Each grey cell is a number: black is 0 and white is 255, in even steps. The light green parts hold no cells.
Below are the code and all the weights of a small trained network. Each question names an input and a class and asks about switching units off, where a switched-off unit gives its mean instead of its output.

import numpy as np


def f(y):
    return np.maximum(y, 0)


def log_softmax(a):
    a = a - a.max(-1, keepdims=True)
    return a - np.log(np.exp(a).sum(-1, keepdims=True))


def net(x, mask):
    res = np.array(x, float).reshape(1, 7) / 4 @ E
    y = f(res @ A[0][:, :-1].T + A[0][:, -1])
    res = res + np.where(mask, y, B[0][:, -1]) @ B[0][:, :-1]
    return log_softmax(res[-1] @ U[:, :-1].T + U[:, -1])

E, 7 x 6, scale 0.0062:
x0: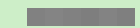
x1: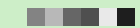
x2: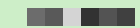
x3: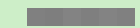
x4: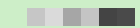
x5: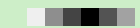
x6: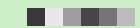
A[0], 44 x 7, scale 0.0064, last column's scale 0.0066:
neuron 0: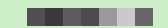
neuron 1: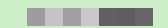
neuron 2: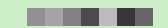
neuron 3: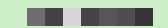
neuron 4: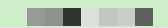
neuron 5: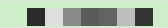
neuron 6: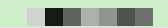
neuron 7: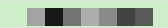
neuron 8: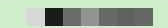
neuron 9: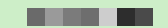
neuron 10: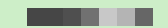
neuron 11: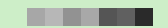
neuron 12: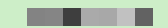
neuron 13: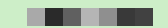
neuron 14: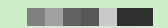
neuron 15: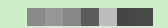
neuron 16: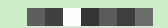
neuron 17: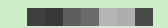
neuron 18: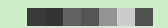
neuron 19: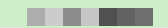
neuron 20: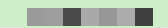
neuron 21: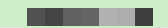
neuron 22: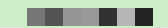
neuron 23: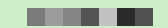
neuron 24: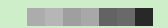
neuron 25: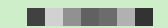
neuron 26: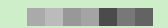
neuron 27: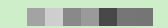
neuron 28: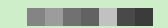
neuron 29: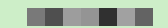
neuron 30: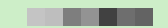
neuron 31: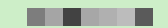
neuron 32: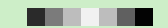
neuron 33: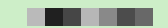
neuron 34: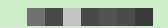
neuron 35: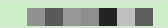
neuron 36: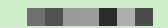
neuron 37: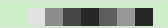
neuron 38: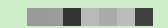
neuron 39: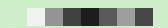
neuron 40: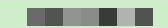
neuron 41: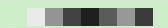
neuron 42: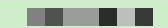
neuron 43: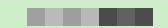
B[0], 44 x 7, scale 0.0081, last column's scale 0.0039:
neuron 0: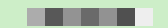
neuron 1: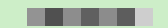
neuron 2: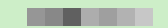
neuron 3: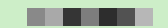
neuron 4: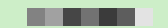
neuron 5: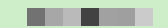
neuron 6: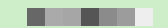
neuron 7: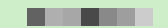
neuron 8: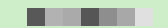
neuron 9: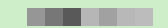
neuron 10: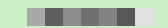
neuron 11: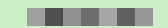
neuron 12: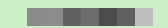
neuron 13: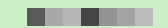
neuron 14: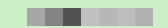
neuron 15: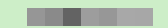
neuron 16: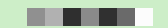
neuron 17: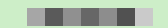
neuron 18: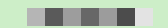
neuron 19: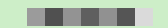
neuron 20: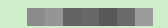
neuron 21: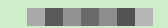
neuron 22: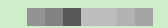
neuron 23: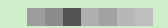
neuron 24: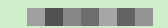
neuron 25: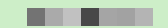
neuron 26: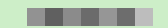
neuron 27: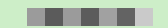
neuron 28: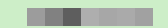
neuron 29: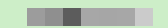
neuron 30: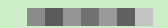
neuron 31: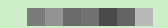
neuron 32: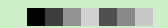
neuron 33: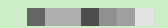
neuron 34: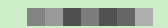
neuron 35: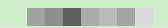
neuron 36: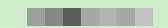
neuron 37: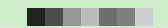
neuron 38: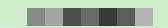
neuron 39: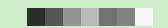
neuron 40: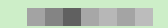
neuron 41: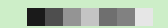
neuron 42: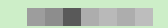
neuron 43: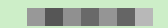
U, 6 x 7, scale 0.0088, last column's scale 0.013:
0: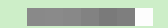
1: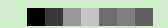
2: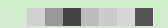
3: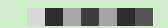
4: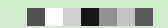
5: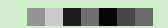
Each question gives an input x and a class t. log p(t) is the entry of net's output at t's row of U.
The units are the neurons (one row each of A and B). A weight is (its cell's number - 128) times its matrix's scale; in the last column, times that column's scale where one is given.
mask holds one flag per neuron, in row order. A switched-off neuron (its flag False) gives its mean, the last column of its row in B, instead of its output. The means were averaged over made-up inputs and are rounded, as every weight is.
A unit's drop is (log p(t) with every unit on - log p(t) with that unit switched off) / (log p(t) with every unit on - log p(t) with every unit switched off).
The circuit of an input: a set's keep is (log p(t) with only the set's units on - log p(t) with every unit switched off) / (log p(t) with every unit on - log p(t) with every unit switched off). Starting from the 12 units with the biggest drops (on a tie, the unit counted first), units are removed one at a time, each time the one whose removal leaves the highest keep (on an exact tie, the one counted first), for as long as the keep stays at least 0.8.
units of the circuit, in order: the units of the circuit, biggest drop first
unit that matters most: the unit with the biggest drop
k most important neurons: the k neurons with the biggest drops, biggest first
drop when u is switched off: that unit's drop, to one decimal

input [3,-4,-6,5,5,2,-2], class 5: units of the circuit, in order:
[neuron 4; neuron 38]
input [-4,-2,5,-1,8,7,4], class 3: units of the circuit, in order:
[neuron 27; neuron 30]
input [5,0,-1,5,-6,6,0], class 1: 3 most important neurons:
[neuron 41; neuron 39; neuron 37]
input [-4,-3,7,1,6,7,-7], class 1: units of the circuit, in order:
[neuron 41; neuron 39]
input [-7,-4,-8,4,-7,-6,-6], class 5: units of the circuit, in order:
[neuron 4; neuron 38]
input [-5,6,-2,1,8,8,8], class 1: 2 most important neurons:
[neuron 41; neuron 39]
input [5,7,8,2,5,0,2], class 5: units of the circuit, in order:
[neuron 16]
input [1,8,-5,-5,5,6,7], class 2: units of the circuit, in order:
[neuron 14; neuron 2]
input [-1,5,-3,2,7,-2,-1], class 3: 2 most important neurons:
[neuron 19; neuron 1]
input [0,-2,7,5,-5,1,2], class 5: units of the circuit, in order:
[neuron 16; neuron 3]
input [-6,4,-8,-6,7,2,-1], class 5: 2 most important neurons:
[neuron 4; neuron 38]
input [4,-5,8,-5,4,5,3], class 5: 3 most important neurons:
[neuron 16; neuron 3; neuron 34]
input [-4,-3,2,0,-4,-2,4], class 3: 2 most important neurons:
[neuron 18; neuron 0]
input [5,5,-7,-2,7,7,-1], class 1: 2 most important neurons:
[neuron 41; neuron 39]
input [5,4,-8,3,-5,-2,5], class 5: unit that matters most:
neuron 4
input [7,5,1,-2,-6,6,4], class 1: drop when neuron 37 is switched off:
0.2
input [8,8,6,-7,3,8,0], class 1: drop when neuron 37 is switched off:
0.3
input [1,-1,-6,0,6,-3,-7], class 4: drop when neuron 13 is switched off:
0.2
